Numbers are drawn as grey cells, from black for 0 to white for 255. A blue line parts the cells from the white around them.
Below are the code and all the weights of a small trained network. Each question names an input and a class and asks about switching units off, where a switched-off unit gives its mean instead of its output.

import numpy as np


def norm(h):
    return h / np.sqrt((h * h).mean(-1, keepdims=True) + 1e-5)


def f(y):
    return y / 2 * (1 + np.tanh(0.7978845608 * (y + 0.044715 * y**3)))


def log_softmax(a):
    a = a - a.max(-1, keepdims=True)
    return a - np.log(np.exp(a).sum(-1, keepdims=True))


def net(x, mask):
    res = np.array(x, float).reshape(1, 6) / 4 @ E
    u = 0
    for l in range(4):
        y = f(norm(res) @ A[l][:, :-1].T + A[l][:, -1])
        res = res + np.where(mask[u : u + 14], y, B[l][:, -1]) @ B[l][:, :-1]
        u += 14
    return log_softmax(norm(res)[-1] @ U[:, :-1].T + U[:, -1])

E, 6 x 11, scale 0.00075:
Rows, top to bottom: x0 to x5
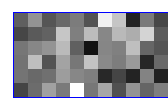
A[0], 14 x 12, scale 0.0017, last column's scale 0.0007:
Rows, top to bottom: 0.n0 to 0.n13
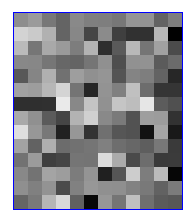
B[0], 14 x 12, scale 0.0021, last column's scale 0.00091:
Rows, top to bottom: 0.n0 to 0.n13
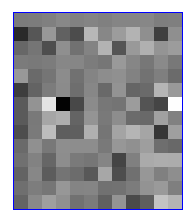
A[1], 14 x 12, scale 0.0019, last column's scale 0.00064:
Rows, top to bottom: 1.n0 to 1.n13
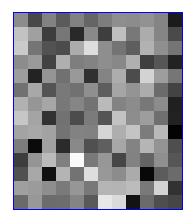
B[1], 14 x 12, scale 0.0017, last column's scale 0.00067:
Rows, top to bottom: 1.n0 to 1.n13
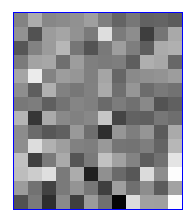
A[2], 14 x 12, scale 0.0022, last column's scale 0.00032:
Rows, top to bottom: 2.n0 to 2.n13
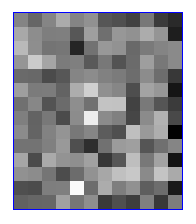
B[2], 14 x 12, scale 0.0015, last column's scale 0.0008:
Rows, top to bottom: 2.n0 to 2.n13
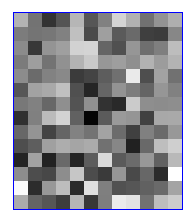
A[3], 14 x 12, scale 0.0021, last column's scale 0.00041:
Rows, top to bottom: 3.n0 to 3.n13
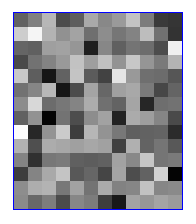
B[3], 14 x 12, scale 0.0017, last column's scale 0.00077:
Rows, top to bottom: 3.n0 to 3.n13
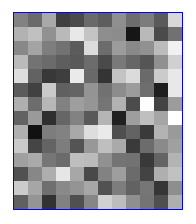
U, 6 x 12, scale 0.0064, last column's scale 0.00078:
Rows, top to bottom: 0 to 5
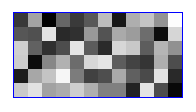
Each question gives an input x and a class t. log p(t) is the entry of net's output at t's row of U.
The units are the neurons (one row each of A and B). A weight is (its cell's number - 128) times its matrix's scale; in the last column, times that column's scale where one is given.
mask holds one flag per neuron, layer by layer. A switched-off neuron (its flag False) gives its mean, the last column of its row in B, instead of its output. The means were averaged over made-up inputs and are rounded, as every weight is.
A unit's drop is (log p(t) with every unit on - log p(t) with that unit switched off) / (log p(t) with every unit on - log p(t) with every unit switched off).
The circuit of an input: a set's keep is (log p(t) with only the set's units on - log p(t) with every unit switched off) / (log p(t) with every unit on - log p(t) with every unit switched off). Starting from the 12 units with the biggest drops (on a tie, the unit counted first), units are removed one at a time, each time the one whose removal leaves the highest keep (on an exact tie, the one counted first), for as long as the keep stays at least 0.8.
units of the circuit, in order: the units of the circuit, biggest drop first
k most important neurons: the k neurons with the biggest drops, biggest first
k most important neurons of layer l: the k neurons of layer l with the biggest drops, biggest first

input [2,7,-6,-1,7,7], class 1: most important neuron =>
(0.n6)
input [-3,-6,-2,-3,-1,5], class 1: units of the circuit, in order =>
(0.n8 0.n1)
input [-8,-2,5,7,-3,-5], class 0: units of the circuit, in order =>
(2.n10 0.n2 3.n7)
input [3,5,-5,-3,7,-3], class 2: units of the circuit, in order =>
(2.n13 3.n4)
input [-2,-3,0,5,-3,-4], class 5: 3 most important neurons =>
(1.n11 0.n6 1.n10)
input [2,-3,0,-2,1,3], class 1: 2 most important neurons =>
(0.n8 0.n1)
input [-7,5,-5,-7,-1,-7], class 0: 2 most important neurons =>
(2.n10 1.n11)
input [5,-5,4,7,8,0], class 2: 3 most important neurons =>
(2.n13 0.n6 2.n0)
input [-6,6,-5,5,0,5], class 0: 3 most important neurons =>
(2.n10 0.n2 0.n8)
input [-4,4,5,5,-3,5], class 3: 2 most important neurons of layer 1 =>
(1.n13 1.n10)
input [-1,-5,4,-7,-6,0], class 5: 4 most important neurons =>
(1.n9 0.n6 1.n4 2.n13)
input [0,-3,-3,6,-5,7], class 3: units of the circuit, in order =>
(2.n12 1.n10)
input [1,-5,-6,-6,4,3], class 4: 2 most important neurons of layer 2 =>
(2.n7 2.n5)
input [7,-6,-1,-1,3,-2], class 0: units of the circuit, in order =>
(1.n13)
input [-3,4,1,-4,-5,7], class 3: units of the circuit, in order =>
(2.n12 1.n10 2.n13)
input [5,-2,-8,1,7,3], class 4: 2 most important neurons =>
(2.n7 2.n5)
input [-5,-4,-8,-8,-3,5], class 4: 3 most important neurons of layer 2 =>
(2.n7 2.n5 2.n10)
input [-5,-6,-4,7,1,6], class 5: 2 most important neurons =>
(1.n11 0.n6)
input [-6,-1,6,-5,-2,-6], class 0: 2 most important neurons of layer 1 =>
(1.n11 1.n10)
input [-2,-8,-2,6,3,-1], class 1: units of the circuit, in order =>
(0.n8)
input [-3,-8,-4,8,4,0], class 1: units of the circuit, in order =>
(0.n8 0.n1)
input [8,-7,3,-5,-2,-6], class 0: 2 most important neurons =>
(1.n13 0.n6)
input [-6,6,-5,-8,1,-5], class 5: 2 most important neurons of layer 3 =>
(3.n1 3.n12)
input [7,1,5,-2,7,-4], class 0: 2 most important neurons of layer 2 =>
(2.n11 2.n6)
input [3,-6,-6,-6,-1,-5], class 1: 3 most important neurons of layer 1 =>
(1.n11 1.n10 1.n9)
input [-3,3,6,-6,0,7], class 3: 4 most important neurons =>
(2.n12 1.n10 1.n11 2.n7)
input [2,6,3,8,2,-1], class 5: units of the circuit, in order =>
(1.n11)
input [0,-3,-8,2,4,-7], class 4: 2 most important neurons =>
(2.n7 1.n10)
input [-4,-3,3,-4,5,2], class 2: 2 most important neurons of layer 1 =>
(1.n11 1.n13)
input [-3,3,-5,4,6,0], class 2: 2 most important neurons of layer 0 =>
(0.n13 0.n5)
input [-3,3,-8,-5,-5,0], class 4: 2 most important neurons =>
(2.n7 1.n11)
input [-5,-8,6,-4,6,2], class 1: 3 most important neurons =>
(0.n8 0.n1 1.n13)
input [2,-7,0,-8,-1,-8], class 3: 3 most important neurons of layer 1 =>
(1.n1 1.n11 1.n7)
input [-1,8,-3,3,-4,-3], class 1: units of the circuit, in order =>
(0.n6)
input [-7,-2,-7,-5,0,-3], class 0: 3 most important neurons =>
(2.n10 0.n2 0.n13)
